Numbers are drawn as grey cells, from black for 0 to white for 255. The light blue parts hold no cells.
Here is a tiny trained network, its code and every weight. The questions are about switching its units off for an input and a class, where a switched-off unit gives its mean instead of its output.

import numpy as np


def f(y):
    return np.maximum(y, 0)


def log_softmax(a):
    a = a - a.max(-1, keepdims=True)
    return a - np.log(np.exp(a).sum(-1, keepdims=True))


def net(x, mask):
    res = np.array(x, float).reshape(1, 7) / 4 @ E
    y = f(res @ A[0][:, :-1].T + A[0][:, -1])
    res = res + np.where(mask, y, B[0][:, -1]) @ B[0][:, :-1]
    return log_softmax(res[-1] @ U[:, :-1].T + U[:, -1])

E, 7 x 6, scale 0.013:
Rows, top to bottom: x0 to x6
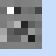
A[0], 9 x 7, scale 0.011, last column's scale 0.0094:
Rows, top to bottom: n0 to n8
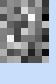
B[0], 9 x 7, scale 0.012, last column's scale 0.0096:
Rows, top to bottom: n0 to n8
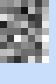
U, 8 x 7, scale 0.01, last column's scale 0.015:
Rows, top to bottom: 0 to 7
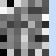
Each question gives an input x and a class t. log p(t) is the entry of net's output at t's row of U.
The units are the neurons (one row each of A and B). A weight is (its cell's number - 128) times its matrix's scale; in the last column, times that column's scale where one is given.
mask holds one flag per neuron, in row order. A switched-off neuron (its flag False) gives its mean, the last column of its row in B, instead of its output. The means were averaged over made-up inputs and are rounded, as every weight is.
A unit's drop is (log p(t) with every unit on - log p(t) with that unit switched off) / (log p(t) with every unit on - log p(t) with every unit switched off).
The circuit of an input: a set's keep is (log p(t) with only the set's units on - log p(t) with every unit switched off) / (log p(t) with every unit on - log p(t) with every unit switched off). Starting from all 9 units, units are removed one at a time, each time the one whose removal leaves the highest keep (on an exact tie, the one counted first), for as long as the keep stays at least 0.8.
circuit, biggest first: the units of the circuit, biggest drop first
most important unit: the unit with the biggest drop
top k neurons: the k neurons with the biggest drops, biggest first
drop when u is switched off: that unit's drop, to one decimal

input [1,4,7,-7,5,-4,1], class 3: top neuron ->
[n1]
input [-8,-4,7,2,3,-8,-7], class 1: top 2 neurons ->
[n2; n5]
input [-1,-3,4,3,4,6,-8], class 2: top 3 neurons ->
[n2; n3; n5]
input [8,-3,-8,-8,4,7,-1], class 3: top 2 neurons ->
[n1; n4]
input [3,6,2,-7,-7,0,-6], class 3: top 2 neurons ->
[n1; n4]
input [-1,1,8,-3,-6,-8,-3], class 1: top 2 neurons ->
[n2; n3]
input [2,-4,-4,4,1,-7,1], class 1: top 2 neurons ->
[n2; n5]
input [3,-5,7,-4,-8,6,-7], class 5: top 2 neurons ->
[n6; n5]
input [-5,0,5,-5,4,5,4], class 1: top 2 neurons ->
[n7; n8]
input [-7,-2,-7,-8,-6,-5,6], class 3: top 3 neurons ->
[n1; n4; n3]
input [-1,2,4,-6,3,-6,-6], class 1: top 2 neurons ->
[n2; n8]
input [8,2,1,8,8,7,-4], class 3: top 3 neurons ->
[n8; n2; n6]
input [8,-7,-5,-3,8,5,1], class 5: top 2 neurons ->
[n3; n5]
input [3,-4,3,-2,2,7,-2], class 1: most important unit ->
n7
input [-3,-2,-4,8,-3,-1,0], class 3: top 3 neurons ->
[n8; n3; n5]
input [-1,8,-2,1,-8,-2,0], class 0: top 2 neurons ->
[n5; n3]
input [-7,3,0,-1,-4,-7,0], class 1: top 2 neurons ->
[n2; n3]
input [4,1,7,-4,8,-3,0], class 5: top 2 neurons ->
[n3; n8]
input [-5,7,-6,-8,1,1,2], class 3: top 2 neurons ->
[n1; n4]
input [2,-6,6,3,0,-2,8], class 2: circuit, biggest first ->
[n5]
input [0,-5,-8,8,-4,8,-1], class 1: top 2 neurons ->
[n7; n5]
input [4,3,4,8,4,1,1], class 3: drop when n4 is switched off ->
-0.1
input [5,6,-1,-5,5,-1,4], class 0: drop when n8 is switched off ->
0.1
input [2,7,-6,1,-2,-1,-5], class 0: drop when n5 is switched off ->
0.9
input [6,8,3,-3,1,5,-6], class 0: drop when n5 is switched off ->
1.0
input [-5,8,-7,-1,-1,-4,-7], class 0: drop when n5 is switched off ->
0.8
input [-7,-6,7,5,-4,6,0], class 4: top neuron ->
[n5]
